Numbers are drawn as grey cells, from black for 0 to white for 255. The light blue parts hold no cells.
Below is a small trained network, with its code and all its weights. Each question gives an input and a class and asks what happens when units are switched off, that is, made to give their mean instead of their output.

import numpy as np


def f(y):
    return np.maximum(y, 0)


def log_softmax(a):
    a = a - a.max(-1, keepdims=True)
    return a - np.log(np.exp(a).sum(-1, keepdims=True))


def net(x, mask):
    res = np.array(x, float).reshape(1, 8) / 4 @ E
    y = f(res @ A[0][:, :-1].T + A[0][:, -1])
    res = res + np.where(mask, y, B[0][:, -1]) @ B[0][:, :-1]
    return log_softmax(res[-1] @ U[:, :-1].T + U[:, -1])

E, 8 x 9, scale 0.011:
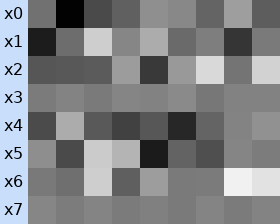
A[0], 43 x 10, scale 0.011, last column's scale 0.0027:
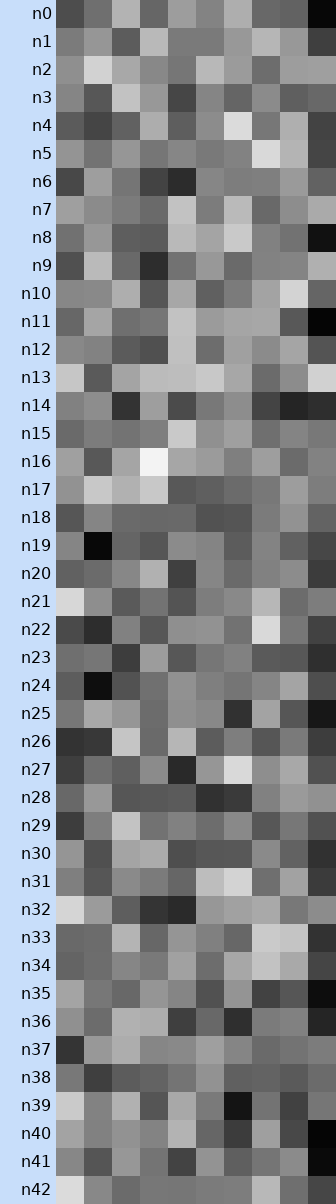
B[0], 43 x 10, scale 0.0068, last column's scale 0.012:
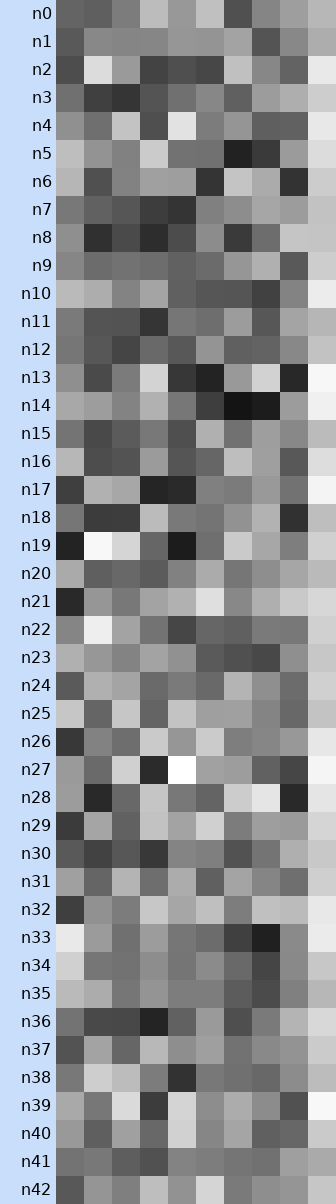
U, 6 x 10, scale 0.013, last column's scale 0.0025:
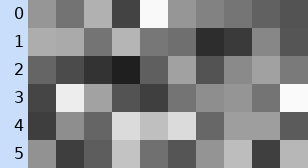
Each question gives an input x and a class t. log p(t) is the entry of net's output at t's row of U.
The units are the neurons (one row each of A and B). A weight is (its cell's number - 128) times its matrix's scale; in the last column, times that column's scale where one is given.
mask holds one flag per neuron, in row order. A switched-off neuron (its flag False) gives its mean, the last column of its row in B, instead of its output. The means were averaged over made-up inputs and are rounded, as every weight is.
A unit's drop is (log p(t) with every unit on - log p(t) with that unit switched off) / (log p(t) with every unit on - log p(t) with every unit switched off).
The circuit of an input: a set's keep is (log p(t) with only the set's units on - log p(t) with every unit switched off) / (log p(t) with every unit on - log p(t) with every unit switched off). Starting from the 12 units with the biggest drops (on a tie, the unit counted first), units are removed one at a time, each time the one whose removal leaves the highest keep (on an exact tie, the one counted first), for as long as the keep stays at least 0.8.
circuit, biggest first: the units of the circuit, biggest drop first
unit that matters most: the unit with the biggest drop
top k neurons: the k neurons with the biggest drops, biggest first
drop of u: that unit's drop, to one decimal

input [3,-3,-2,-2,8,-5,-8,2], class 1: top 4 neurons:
n14, n23, n13, n35
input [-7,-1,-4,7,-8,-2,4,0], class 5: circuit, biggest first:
n13
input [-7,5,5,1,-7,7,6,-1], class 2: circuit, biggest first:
n3, n36
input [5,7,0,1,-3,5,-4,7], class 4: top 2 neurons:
n26, n29
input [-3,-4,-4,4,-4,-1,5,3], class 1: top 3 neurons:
n5, n27, n28
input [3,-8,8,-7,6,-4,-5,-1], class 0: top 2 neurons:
n27, n4
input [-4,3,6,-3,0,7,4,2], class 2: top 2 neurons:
n36, n3
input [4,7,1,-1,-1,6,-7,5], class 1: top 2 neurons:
n14, n23
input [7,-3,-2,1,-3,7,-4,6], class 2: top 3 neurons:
n30, n3, n36
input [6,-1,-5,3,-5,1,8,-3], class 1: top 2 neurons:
n33, n5
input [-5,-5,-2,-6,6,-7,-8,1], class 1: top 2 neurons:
n14, n23
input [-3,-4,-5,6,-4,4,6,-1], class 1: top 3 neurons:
n5, n27, n33
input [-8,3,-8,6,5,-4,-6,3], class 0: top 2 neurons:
n39, n25
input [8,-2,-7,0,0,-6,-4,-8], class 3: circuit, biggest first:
n19
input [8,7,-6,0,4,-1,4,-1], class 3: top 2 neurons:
n19, n22
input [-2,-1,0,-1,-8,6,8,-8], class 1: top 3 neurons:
n33, n5, n28
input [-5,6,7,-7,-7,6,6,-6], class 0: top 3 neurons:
n27, n4, n31
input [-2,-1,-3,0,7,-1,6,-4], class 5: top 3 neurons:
n28, n14, n18
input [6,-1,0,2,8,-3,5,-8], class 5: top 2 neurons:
n28, n18
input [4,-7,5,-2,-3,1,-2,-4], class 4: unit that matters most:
n32
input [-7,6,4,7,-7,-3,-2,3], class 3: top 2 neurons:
n2, n28
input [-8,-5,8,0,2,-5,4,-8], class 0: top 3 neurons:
n27, n4, n19
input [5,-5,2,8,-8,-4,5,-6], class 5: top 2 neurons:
n13, n16
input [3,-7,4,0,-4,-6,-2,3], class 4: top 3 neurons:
n32, n21, n42
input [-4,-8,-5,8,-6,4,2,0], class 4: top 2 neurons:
n21, n42
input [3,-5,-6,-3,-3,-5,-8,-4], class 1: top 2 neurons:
n14, n27
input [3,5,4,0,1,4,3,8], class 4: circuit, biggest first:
n26
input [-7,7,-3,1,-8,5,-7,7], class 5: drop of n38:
0.2
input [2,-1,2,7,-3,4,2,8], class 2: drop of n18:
0.1
